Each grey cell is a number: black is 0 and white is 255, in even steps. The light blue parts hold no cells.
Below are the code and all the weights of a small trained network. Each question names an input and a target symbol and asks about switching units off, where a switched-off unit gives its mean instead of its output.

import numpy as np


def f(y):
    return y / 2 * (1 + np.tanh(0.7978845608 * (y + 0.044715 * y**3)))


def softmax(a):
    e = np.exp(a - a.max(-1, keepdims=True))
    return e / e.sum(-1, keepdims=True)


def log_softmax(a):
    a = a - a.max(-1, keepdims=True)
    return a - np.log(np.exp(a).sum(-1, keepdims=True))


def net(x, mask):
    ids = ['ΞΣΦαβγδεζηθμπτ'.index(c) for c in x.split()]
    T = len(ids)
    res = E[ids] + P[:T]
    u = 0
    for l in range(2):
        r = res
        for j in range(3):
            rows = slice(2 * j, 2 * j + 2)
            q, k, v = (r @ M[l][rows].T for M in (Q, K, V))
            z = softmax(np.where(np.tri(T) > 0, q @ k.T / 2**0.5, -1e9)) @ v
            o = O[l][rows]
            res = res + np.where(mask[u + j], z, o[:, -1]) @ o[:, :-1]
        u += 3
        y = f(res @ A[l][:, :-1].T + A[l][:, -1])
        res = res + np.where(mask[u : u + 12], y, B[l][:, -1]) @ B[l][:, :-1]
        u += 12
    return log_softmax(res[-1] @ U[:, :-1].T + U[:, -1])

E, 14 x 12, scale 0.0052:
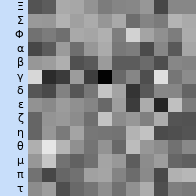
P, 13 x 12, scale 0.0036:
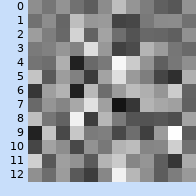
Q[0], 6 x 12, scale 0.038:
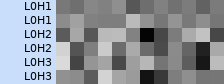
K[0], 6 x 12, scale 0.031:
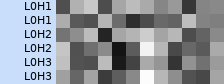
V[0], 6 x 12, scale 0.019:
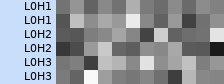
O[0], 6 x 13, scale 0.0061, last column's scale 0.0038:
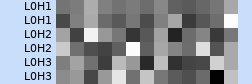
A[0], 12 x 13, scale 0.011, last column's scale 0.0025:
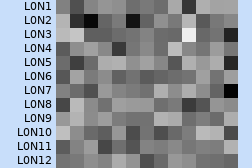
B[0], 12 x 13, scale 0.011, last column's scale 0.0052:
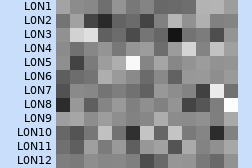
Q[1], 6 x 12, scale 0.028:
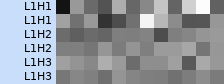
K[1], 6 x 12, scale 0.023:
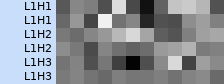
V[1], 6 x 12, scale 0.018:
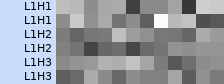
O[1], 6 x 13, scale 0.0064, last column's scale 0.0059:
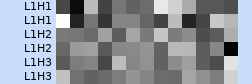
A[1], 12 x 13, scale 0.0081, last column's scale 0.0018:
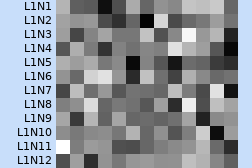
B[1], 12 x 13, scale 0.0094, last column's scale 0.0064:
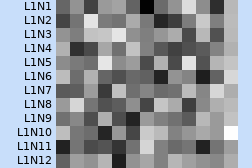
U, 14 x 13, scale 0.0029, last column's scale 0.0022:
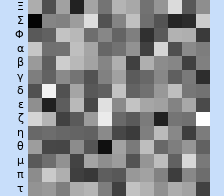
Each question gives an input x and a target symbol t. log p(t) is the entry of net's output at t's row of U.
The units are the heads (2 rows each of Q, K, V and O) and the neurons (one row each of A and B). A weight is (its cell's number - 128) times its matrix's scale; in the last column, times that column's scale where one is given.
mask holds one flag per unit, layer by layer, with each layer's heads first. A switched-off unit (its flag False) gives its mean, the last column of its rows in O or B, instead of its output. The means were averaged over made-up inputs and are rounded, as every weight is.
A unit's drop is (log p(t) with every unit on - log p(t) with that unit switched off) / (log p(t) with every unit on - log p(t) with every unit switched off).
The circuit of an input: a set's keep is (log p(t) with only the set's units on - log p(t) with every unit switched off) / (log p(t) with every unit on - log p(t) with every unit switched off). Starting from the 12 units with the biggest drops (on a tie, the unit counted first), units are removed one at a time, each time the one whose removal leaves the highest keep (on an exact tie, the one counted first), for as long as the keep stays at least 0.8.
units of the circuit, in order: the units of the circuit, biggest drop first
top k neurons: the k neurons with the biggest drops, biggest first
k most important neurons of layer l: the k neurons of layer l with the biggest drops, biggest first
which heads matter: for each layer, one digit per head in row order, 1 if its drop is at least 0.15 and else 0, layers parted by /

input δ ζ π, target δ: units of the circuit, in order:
(L1H1 L1N12 L0N9)
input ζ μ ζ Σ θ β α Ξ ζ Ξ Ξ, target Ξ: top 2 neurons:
(L1N10 L0N1)
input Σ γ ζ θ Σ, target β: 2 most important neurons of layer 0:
(L0N5 L0N10)
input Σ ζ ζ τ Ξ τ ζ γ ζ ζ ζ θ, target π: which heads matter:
100 / 011
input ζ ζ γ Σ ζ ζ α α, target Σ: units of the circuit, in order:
(L0H1 L1H3 L0N5)
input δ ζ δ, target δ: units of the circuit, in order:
(L1H1 L1N12 L0N9)
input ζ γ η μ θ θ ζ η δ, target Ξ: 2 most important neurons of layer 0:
(L0N5 L0N3)
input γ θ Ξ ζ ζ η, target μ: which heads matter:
000 / 011
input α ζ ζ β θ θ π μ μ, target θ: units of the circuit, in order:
(L1H1 L1N9 L0N9 L0H2)
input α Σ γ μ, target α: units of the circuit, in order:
(L0N3 L1N5 L0H1)
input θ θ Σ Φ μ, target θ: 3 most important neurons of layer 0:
(L0N9 L0N11 L0N6)
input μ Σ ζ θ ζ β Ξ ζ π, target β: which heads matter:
011 / 000
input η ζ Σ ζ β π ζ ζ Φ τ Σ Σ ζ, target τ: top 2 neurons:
(L0N4 L1N3)
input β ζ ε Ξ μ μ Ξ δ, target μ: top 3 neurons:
(L1N7 L0N8 L0N4)
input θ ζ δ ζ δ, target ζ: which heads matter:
010 / 100
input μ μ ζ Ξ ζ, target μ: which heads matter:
011 / 000
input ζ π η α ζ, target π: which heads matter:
011 / 100
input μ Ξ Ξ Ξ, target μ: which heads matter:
011 / 000
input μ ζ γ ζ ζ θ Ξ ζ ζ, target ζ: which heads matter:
100 / 011
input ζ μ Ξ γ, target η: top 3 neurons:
(L0N2 L1N1 L0N8)
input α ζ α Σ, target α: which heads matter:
010 / 100
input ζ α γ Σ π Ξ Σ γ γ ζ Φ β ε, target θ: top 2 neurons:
(L0N10 L0N2)
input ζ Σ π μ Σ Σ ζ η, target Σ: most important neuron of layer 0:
(L0N8)
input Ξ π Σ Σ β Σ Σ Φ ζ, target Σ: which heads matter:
011 / 100
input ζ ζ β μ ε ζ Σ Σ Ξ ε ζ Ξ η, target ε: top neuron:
(L1N4)
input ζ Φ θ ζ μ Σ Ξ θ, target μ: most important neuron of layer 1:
(L1N7)
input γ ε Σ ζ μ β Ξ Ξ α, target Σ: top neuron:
(L0N5)
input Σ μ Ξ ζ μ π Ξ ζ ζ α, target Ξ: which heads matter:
010 / 100
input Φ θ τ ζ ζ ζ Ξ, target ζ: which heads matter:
010 / 100
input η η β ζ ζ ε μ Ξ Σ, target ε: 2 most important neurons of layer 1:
(L1N4 L1N12)
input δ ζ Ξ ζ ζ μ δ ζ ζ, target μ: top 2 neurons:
(L1N7 L0N4)
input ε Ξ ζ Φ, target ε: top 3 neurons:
(L1N4 L0N1 L1N12)
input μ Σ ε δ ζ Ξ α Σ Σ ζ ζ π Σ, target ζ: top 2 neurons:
(L0N6 L0N1)
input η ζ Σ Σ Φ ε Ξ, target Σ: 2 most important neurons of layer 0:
(L0N8 L0N1)
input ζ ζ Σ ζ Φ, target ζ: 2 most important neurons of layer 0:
(L0N1 L0N12)
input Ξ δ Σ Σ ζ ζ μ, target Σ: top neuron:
(L0N8)
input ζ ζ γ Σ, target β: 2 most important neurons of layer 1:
(L1N3 L1N6)
